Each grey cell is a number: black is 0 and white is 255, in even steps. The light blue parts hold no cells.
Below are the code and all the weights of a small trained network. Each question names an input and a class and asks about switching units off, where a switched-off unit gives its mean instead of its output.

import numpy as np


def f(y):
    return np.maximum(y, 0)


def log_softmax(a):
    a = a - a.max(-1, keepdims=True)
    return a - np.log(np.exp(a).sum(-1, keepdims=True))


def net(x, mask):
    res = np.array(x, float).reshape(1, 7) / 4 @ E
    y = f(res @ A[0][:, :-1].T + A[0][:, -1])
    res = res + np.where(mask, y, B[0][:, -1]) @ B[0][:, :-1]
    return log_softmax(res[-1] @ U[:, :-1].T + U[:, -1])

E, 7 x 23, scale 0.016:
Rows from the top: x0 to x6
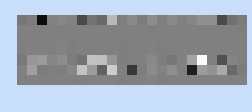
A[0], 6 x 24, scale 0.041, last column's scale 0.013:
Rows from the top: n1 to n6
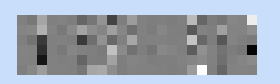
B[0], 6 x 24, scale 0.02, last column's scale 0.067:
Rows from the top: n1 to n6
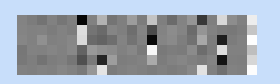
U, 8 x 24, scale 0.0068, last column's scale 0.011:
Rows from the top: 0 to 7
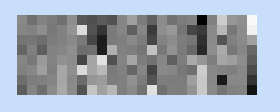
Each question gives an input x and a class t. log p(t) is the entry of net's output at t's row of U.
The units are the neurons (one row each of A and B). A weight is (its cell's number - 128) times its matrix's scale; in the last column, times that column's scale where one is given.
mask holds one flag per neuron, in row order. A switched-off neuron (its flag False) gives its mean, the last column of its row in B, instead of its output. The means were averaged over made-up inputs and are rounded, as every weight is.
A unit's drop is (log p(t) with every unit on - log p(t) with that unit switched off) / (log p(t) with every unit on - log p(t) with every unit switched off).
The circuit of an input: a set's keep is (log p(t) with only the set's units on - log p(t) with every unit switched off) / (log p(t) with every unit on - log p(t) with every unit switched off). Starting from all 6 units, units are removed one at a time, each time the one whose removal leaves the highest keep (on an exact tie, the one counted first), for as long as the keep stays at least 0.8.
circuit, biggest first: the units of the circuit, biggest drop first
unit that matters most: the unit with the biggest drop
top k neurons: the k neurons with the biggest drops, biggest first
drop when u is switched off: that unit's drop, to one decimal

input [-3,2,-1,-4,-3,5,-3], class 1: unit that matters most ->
n6
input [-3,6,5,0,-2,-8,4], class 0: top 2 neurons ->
(n1, n6)
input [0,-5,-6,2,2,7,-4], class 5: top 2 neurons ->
(n1, n2)
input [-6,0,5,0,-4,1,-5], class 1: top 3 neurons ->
(n6, n2, n1)
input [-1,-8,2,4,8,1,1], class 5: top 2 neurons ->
(n1, n5)
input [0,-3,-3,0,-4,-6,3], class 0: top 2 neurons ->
(n1, n6)
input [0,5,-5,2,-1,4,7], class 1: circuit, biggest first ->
(n6, n5)
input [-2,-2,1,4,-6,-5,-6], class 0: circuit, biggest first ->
(n6, n1)
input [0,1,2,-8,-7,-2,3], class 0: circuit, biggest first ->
(n6, n5)
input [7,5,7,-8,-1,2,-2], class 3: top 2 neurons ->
(n6, n4)
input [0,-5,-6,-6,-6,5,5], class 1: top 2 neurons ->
(n6, n1)
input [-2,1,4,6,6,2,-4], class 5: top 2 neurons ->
(n1, n5)
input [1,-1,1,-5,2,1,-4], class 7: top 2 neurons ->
(n3, n2)
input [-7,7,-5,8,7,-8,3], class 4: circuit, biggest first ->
(n1)
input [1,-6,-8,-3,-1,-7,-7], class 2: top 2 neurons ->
(n3, n6)
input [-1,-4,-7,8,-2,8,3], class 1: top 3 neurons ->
(n6, n2, n1)
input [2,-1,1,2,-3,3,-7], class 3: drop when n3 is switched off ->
0.3
